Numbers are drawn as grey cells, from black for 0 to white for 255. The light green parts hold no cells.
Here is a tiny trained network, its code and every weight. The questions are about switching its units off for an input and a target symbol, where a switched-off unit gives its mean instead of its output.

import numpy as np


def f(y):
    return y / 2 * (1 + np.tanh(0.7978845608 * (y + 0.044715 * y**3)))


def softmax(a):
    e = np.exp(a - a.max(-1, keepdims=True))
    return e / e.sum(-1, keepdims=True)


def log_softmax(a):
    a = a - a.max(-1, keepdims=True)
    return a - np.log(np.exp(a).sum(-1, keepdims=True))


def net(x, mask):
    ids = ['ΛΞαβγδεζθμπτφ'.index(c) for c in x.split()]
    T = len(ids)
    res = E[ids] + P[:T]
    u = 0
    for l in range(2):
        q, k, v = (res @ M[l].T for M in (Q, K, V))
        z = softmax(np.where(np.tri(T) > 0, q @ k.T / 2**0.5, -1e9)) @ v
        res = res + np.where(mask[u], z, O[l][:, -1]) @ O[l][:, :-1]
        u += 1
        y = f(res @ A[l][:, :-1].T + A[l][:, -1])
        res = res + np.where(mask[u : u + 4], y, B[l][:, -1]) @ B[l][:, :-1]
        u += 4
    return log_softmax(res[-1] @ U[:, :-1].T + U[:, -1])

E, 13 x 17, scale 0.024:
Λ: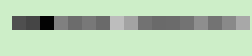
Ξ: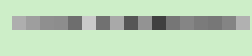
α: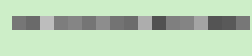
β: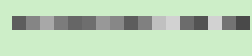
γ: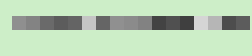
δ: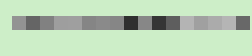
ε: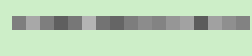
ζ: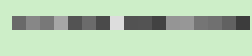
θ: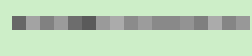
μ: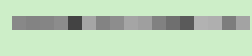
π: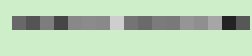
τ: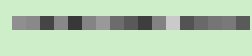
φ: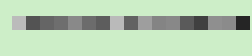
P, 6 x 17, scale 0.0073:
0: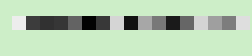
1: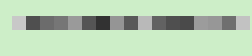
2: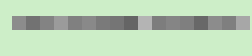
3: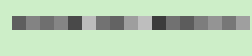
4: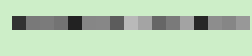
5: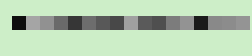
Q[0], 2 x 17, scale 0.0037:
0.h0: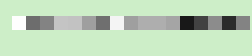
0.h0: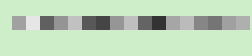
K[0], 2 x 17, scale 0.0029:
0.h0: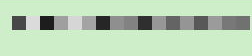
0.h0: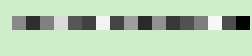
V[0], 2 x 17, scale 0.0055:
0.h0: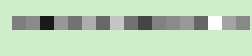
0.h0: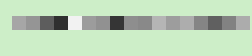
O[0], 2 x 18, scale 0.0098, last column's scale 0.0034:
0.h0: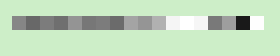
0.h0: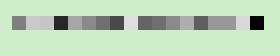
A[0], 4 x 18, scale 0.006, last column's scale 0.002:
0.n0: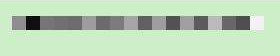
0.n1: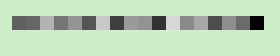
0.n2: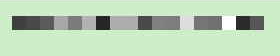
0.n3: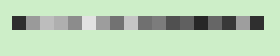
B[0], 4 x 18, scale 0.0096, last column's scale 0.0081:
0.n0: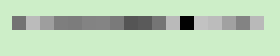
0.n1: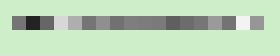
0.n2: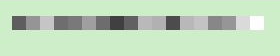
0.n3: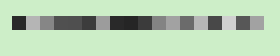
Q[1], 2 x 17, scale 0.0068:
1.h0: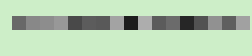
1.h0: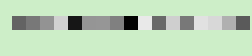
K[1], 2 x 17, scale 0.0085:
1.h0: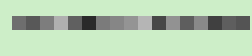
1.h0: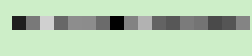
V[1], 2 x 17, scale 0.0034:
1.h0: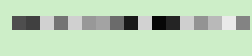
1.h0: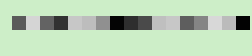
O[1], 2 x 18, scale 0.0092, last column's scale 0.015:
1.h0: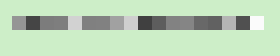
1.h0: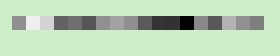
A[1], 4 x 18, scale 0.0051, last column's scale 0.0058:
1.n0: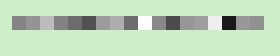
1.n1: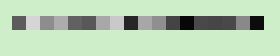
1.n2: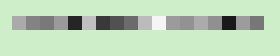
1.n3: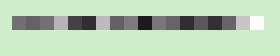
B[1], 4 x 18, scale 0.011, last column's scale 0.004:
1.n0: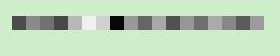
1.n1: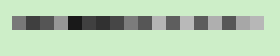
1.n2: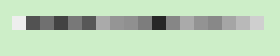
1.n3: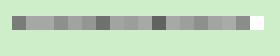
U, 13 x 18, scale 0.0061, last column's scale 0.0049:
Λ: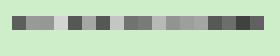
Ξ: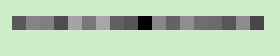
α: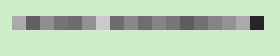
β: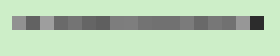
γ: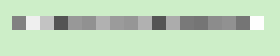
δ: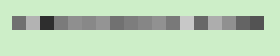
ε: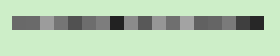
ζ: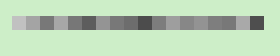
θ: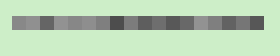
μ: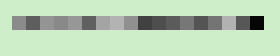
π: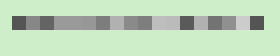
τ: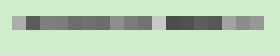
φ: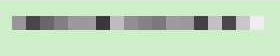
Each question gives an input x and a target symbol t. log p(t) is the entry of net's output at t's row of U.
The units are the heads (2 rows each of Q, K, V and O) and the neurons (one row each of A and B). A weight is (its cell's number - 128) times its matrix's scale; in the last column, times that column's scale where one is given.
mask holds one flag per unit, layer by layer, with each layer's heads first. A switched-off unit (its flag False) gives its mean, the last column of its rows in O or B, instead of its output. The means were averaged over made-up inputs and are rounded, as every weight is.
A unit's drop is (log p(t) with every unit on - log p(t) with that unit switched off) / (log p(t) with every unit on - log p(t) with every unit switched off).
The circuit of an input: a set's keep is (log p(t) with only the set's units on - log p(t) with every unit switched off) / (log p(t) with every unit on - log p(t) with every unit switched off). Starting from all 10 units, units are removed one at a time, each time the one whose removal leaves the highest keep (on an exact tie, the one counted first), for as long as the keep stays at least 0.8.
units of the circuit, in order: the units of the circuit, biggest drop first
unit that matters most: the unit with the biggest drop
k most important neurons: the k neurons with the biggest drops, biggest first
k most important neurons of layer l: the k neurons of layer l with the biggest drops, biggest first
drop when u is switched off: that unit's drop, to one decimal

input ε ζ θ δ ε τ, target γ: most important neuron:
1.n3
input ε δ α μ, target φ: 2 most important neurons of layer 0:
0.n1, 0.n0
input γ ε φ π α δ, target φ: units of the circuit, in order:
1.h0, 0.n1
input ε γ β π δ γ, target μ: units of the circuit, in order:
0.n2, 1.h0
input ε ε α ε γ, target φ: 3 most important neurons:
0.n1, 0.n0, 1.n0
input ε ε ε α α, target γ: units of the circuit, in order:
0.h0, 0.n3, 1.n3
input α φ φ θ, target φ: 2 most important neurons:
0.n0, 1.n2
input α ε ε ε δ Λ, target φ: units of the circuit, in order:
0.h0, 1.h0
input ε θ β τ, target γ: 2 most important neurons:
1.n3, 1.n1
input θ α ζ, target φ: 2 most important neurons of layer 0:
0.n2, 0.n3
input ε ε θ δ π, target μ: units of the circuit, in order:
0.n2, 1.h0
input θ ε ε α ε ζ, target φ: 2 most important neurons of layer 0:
0.n1, 0.n2
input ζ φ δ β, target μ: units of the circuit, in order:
1.h0, 0.n2
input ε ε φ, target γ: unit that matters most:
0.h0
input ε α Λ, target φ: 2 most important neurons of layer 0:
0.n3, 0.n2
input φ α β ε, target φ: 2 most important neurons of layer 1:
1.n2, 1.n0
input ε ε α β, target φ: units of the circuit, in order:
1.h0, 0.n1, 0.n3
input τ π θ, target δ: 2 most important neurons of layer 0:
0.n0, 0.n3
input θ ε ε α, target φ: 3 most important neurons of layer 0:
0.n1, 0.n0, 0.n2
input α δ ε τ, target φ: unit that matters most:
1.h0
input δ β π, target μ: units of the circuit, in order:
0.n2, 1.h0, 0.h0
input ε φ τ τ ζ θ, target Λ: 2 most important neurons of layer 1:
1.n2, 1.n0
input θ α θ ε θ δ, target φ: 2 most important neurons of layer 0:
0.n3, 0.n0
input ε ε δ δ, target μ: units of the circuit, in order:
1.h0, 0.n2
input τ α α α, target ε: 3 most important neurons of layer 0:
0.n3, 0.n1, 0.n2
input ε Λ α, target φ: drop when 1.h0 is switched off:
0.2
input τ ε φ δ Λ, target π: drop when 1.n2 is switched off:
0.0
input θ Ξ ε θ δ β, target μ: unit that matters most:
0.n2
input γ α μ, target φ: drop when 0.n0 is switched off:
0.1
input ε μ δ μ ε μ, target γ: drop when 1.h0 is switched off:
1.2
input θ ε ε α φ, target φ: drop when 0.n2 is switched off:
0.2
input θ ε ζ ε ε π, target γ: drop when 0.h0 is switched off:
0.2
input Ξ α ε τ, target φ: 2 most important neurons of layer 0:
0.n3, 0.n0
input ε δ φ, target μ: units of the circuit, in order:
1.h0
